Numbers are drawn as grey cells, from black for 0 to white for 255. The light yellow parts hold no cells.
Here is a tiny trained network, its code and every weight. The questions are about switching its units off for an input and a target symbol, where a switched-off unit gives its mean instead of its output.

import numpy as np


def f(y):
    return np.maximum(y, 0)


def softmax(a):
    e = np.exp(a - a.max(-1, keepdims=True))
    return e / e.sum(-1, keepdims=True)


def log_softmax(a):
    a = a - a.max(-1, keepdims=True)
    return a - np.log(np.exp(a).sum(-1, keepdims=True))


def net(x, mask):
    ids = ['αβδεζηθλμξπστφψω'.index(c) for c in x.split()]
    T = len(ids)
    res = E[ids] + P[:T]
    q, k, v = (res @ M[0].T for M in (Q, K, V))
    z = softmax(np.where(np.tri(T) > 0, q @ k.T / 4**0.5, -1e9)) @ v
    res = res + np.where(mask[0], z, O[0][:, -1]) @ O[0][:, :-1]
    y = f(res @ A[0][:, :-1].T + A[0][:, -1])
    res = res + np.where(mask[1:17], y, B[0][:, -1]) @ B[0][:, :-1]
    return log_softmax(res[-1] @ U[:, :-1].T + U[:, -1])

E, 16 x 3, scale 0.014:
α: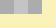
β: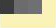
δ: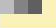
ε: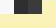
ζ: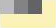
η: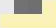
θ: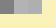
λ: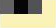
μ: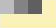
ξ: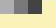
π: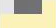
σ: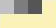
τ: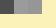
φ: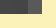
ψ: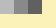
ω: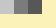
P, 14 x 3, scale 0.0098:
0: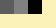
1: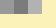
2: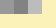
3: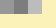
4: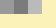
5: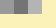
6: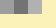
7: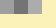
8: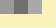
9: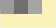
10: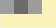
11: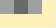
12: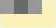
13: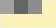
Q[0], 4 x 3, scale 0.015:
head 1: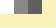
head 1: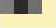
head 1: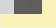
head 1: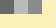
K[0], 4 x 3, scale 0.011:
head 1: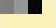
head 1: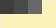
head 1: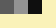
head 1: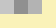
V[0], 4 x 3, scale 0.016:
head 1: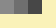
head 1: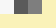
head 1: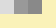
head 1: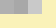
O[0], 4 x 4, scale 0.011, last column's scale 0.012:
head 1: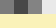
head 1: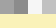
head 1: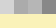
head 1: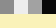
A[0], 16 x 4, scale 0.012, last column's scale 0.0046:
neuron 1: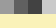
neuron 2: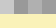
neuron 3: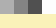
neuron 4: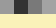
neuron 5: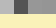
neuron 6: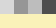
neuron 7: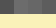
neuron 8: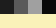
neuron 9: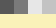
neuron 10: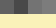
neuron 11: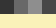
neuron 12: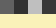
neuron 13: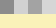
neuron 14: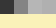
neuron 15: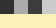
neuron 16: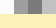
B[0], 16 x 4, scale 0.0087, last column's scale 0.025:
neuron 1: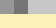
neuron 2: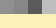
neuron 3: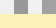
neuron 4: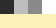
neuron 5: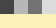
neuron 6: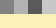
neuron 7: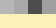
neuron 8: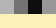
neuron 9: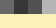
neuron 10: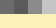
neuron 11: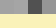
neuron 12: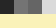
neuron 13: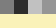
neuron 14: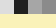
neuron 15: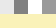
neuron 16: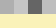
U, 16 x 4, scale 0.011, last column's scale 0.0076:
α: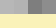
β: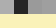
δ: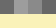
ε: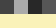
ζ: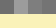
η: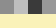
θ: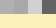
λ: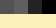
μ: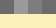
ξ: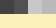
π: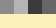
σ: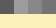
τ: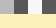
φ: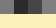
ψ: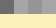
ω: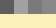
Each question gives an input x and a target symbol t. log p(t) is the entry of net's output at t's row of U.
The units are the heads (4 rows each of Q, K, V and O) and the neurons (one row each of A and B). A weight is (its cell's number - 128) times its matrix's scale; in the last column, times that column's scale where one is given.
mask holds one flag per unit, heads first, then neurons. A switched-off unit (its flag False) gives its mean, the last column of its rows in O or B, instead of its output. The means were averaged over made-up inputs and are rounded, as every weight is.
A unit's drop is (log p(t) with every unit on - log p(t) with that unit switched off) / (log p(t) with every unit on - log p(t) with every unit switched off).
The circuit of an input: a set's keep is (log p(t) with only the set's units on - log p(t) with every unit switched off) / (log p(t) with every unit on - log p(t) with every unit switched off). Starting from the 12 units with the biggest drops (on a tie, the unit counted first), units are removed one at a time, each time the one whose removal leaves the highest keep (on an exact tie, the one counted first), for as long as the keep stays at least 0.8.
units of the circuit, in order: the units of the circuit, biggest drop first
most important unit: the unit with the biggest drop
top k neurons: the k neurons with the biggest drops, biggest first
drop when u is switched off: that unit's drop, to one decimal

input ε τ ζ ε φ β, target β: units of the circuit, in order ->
[head 1; neuron 4; neuron 5; neuron 14]
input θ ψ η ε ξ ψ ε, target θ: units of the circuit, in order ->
[head 1; neuron 3; neuron 12; neuron 1]
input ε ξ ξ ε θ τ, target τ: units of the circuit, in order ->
[head 1; neuron 13; neuron 4]
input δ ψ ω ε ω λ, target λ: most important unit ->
neuron 8
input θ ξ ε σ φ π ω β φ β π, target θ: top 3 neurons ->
[neuron 12; neuron 3; neuron 9]
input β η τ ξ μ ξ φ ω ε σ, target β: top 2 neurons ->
[neuron 15; neuron 1]
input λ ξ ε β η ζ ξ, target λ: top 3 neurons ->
[neuron 4; neuron 8; neuron 12]
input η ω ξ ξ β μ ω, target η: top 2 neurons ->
[neuron 16; neuron 6]
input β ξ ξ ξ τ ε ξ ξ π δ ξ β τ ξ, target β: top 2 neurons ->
[neuron 15; neuron 1]
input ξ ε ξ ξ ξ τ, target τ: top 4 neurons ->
[neuron 13; neuron 4; neuron 12; neuron 14]
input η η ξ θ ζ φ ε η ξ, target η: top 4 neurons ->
[neuron 16; neuron 6; neuron 1; neuron 2]
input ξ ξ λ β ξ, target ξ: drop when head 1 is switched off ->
0.3
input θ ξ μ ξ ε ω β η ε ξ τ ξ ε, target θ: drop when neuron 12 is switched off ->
0.2
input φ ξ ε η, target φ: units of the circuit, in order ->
[head 1]
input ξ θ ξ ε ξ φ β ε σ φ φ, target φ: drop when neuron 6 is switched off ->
0.2
